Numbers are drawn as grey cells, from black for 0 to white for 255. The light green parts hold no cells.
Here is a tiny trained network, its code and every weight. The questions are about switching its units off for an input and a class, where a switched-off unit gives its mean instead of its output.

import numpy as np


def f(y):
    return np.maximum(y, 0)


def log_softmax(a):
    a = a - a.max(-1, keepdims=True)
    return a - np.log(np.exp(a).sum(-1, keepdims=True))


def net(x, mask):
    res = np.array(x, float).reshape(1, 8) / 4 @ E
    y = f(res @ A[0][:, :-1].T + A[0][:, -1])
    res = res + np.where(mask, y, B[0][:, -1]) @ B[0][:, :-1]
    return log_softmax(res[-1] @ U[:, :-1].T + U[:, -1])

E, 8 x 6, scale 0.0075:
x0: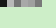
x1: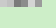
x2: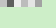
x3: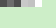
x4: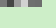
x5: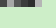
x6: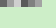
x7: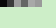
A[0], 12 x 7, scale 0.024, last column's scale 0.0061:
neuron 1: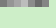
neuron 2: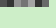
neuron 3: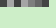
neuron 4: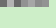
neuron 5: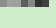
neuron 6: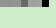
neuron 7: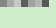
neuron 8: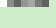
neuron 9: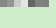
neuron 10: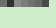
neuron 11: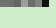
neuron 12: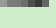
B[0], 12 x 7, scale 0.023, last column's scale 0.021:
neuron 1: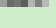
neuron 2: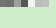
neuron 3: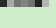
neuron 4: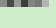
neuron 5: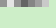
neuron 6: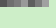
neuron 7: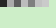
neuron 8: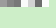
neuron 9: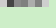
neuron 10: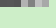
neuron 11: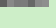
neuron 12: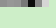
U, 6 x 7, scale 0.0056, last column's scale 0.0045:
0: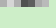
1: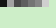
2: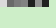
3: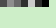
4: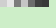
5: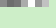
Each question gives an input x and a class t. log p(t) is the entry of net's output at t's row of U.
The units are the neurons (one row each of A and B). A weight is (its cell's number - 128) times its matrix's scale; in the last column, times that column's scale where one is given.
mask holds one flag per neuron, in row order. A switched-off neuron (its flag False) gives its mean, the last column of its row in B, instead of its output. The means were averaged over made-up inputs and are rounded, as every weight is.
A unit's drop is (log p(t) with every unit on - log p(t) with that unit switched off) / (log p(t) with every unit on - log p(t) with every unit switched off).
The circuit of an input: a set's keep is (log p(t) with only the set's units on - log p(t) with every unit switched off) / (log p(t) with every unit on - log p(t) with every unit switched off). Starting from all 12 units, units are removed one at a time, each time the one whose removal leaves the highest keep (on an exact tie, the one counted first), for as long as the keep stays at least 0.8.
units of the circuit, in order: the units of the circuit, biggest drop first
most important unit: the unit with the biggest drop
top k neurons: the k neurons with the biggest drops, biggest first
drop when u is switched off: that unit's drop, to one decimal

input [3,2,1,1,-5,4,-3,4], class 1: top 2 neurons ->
neuron 8; neuron 9
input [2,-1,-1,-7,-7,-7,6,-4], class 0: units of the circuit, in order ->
neuron 5
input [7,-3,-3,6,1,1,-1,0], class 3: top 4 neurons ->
neuron 7; neuron 12; neuron 4; neuron 10
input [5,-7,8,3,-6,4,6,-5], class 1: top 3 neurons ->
neuron 8; neuron 7; neuron 2
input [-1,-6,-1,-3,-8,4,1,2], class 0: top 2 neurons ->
neuron 8; neuron 7
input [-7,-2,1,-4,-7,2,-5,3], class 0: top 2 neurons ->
neuron 8; neuron 9
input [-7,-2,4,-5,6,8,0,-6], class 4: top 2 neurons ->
neuron 8; neuron 4
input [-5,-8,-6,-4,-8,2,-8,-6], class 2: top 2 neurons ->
neuron 12; neuron 2
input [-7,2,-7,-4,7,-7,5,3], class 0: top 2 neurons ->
neuron 12; neuron 8
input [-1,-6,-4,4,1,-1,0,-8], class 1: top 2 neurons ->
neuron 8; neuron 9
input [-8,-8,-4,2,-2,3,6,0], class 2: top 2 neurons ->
neuron 7; neuron 3
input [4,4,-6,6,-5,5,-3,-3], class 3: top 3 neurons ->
neuron 4; neuron 7; neuron 12
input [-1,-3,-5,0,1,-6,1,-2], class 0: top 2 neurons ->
neuron 8; neuron 7
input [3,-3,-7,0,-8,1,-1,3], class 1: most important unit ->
neuron 9
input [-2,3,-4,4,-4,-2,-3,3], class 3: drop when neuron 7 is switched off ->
0.3
